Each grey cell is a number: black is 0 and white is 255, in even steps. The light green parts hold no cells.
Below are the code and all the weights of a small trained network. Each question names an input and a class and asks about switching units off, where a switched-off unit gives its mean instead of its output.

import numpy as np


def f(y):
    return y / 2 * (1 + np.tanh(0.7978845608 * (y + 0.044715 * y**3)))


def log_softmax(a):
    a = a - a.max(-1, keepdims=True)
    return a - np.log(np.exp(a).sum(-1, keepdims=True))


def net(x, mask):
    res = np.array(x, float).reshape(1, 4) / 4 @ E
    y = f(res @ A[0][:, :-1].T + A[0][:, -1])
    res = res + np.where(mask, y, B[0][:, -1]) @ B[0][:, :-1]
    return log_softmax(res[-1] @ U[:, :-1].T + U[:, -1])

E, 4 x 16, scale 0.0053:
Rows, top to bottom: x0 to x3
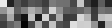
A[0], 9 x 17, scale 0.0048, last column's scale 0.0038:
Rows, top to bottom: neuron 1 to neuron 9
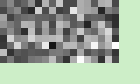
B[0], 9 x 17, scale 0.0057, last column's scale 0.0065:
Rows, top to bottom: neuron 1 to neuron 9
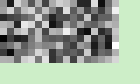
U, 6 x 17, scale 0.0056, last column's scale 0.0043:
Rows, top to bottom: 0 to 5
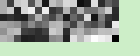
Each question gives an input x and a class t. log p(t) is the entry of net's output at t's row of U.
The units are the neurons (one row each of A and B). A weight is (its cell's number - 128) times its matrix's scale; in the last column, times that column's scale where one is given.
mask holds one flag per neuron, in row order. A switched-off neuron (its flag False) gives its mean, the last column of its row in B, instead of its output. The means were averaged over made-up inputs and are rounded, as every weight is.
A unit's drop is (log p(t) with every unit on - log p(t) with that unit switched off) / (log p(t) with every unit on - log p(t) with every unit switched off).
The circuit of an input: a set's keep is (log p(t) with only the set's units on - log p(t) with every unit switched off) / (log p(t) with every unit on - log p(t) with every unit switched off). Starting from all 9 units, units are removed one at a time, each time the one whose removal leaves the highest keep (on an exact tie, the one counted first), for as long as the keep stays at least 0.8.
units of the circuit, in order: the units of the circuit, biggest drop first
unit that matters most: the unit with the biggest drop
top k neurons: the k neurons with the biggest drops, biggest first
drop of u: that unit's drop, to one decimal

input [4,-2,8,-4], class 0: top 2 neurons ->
(neuron 1; neuron 5)
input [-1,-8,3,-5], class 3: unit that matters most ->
neuron 7
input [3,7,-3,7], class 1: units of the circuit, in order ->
(neuron 2; neuron 9)
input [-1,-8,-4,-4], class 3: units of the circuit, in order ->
(neuron 7; neuron 5)
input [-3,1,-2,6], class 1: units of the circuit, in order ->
(neuron 2; neuron 9)
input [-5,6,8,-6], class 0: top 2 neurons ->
(neuron 1; neuron 5)
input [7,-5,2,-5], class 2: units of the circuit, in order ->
(neuron 3; neuron 8)
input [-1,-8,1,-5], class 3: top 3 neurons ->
(neuron 7; neuron 9; neuron 2)
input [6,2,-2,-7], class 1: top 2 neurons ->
(neuron 4; neuron 7)
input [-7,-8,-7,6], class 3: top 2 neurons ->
(neuron 7; neuron 2)
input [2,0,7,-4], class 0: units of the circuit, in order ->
(neuron 1; neuron 5)
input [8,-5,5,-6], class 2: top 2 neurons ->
(neuron 3; neuron 8)
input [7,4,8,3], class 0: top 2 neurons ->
(neuron 5; neuron 1)
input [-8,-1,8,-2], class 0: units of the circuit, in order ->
(neuron 1)
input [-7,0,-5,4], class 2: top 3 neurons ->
(neuron 6; neuron 5; neuron 7)
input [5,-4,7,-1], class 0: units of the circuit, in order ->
(neuron 5; neuron 1)
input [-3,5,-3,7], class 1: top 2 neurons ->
(neuron 2; neuron 9)
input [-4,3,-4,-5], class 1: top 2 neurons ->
(neuron 1; neuron 5)
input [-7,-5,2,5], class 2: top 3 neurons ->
(neuron 6; neuron 7; neuron 4)
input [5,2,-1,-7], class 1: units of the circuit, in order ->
(neuron 4)
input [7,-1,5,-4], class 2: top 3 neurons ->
(neuron 3; neuron 8; neuron 2)
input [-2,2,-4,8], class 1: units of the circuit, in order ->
(neuron 2; neuron 9)
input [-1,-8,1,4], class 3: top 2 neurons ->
(neuron 7; neuron 4)
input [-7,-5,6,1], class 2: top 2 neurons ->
(neuron 6; neuron 7)
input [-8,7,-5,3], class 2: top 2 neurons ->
(neuron 6; neuron 5)
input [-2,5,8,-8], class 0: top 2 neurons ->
(neuron 1; neuron 5)
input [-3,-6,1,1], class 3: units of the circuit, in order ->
(neuron 7)
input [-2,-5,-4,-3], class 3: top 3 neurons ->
(neuron 7; neuron 5; neuron 1)
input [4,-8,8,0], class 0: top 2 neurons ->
(neuron 5; neuron 1)
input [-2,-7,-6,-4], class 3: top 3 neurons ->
(neuron 7; neuron 5; neuron 1)
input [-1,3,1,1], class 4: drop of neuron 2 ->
0.2
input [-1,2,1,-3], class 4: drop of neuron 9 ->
0.4
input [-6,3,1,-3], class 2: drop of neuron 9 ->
0.1
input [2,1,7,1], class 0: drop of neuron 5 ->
0.2
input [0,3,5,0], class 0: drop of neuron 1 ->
0.2
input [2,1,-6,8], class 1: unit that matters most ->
neuron 2
